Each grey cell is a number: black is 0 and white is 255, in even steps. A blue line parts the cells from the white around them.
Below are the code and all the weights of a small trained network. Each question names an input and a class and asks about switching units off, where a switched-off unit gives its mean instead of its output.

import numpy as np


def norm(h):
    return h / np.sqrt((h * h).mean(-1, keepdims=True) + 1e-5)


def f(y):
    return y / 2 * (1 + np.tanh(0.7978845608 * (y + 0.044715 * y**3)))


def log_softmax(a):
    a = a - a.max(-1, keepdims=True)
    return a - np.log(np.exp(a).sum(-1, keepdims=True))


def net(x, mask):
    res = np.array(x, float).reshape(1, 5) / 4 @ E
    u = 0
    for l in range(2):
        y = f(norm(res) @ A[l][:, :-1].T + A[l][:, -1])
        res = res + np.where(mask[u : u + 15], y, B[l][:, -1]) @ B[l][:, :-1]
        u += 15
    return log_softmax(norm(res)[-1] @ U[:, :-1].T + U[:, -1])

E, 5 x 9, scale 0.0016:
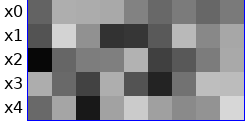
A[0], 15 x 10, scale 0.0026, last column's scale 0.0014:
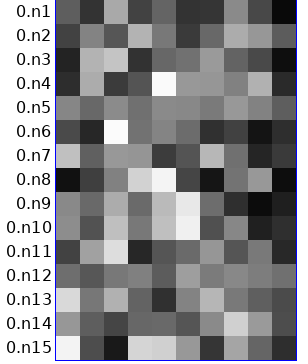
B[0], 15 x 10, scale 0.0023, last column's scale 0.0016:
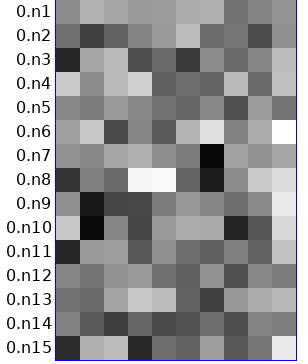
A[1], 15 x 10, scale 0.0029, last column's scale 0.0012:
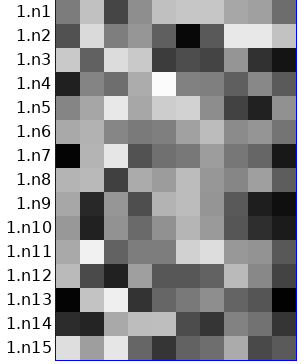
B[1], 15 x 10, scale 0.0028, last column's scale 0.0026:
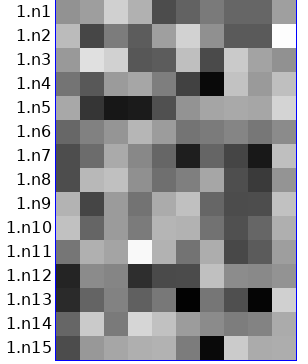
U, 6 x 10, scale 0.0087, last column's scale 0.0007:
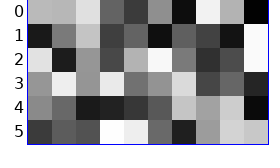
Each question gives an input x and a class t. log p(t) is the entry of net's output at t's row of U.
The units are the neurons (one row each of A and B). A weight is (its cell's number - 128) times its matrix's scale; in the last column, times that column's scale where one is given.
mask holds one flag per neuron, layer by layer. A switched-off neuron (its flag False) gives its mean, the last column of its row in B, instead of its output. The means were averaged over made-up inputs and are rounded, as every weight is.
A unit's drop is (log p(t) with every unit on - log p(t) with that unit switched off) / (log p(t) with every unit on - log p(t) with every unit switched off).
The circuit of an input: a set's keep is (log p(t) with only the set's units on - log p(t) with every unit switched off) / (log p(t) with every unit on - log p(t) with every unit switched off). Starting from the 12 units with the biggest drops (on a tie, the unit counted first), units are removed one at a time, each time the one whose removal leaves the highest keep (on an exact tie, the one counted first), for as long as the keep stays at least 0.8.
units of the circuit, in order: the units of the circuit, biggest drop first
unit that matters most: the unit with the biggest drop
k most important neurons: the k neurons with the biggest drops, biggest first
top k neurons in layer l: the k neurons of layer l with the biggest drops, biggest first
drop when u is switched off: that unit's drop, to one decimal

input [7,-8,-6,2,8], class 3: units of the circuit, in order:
1.n8, 0.n15
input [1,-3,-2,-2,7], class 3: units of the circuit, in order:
1.n8, 1.n1
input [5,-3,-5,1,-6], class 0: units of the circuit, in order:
1.n3
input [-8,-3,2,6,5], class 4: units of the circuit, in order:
1.n12, 1.n15
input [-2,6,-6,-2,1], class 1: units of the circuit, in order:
0.n6, 1.n13
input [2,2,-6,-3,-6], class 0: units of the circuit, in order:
1.n15, 1.n3
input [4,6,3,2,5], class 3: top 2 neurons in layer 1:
1.n5, 1.n15
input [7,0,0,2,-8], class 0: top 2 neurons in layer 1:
1.n3, 1.n15
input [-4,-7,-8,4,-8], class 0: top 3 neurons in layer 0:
0.n7, 0.n13, 0.n2
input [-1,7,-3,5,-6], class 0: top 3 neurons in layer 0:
0.n15, 0.n7, 0.n13
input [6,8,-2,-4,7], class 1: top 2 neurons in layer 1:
1.n13, 1.n7
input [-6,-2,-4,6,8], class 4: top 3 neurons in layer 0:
0.n14, 0.n6, 0.n1
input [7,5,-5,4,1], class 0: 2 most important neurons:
0.n6, 1.n15
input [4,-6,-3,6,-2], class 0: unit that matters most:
1.n3
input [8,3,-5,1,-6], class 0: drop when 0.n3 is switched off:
-0.1
